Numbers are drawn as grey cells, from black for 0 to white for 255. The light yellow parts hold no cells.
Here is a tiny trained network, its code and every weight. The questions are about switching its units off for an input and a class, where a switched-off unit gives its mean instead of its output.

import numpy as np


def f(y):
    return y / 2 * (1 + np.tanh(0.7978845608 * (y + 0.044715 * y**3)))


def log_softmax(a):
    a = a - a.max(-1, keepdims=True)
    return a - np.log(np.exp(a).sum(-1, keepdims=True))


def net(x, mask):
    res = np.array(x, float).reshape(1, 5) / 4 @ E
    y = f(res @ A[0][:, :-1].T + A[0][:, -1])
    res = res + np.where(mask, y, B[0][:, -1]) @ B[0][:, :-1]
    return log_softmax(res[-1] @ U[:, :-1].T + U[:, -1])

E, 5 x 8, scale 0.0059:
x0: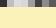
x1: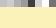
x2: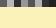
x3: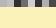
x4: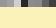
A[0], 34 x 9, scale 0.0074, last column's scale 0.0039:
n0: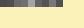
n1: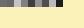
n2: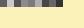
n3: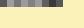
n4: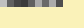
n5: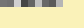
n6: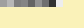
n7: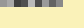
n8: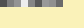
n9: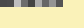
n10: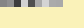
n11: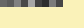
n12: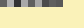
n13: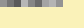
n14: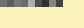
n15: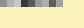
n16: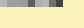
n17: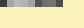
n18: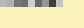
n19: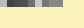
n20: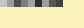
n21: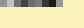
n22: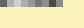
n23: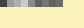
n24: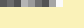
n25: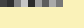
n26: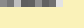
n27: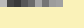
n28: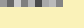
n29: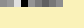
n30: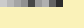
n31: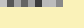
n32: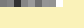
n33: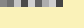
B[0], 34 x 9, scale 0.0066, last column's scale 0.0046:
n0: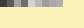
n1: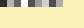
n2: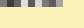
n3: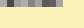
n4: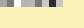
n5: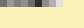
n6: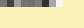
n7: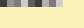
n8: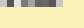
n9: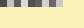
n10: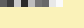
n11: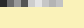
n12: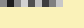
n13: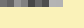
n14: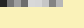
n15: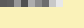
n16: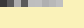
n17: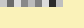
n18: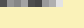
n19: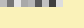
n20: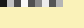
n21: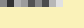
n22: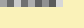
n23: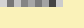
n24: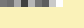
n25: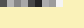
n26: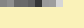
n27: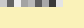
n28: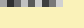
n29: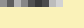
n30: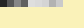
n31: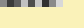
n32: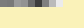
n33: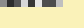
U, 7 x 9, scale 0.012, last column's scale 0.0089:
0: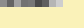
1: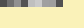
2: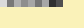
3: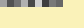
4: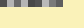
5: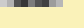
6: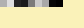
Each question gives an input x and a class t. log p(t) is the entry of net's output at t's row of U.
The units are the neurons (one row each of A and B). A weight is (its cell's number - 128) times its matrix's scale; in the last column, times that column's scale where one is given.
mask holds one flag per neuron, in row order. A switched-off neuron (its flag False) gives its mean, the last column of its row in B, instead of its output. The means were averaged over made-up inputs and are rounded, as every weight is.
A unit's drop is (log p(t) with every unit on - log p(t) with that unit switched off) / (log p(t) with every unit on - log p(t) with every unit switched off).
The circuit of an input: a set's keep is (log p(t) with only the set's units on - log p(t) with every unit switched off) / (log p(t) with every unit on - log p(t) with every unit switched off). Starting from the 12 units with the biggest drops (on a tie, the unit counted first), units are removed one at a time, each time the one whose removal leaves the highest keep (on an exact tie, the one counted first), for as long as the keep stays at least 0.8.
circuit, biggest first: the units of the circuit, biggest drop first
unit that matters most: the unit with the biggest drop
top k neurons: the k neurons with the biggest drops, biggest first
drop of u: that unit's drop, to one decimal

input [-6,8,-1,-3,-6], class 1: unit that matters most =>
n10
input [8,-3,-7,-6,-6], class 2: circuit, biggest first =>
(n17, n23)
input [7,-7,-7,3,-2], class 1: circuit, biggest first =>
(n11, n14)
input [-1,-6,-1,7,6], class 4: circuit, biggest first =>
(n20, n7)
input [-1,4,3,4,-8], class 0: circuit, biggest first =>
(n10, n32)
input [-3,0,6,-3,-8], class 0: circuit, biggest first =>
(n10, n25)
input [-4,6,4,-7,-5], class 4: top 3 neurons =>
(n25, n9, n1)
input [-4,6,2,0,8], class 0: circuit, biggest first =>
(n29, n5)
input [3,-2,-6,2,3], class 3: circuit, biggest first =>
(n33, n28, n31)
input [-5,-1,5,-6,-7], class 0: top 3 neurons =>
(n10, n24, n25)
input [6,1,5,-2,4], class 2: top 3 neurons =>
(n17, n23, n22)
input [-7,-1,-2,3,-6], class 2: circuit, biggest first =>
(n27, n4)
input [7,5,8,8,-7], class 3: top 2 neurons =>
(n12, n2)
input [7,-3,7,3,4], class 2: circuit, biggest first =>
(n17)
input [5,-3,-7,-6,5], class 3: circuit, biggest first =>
(n33, n28)
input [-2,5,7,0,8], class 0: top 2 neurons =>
(n5, n15)
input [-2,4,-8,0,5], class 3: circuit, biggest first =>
(n33, n31)
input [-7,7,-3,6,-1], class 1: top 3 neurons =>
(n30, n10, n16)
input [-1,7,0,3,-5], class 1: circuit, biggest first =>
(n30, n16)
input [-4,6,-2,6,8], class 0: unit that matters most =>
n29
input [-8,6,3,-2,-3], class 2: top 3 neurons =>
(n19, n27, n4)
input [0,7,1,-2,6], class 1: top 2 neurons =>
(n30, n16)
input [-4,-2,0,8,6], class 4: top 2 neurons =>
(n20, n7)
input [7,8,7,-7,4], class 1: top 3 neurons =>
(n30, n16, n15)
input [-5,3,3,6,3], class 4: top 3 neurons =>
(n20, n7, n18)
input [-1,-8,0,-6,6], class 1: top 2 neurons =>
(n11, n14)
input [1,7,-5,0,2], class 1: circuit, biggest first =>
(n30)
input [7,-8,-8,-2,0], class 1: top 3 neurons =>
(n11, n14, n0)
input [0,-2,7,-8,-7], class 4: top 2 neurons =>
(n25, n9)
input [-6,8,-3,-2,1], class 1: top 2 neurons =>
(n30, n16)
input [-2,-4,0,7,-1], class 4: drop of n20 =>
0.2
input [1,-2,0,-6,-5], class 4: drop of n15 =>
0.1
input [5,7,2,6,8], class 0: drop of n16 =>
-0.1
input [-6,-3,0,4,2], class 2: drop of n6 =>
0.0
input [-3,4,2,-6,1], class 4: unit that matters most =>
n9
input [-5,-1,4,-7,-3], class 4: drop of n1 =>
0.1
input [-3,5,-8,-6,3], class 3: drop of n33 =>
0.3
